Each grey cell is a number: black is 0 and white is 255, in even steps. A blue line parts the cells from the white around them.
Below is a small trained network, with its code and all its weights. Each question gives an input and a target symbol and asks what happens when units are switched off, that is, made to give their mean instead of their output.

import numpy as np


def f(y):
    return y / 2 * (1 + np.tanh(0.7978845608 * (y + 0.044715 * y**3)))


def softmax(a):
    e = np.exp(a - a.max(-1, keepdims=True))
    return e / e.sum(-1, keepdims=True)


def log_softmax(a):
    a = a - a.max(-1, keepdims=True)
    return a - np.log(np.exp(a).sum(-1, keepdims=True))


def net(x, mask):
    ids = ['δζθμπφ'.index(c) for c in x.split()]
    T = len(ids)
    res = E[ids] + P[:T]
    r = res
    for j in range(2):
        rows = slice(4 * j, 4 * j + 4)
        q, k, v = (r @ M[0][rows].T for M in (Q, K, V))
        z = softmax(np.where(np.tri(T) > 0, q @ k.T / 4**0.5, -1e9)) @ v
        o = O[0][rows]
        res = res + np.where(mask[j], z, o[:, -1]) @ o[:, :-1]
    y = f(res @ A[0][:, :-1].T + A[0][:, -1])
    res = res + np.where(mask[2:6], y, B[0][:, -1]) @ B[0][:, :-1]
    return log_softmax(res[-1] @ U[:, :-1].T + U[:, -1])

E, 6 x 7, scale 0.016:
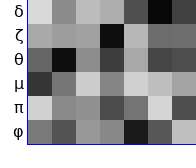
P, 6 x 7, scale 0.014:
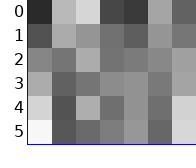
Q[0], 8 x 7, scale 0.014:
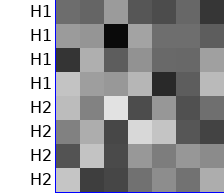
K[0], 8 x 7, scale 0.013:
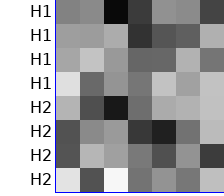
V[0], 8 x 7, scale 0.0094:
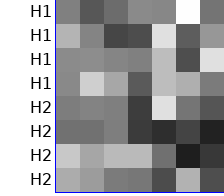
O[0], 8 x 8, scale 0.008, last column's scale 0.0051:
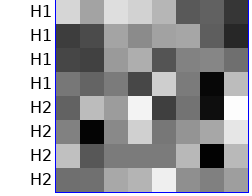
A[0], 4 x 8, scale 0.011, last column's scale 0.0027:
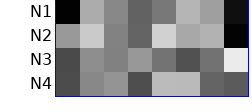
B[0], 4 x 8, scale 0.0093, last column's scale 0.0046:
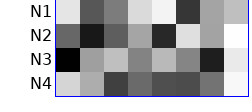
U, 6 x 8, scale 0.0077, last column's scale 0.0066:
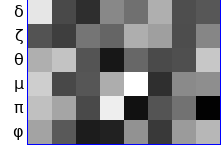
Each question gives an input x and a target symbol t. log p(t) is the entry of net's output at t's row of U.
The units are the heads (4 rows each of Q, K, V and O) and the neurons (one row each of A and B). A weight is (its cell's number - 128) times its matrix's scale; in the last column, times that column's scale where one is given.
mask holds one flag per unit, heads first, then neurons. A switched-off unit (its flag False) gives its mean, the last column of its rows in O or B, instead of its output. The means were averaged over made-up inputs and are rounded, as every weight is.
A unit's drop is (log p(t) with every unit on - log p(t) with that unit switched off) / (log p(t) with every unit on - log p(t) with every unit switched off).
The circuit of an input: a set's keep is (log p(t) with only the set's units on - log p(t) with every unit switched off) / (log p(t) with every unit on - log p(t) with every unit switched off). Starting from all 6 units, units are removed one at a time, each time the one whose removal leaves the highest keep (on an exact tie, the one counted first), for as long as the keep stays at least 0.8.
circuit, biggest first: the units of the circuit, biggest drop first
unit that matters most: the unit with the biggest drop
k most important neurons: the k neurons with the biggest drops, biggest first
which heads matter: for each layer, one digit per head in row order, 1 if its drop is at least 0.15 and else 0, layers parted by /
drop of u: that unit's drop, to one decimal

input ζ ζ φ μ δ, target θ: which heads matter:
01
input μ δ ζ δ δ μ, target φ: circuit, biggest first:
H2, N2
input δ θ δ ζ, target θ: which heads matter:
01
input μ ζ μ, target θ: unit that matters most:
H1
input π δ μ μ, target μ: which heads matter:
01
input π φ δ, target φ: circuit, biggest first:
H2, H1
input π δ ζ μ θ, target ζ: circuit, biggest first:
H1, N4
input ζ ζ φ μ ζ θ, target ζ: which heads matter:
10
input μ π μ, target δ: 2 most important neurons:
N2, N4
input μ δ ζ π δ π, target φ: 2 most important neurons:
N2, N3
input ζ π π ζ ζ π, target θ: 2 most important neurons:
N4, N2
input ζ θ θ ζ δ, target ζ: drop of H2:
0.1
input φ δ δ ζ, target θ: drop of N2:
0.2
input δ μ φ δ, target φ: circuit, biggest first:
H2
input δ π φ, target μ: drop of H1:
0.3
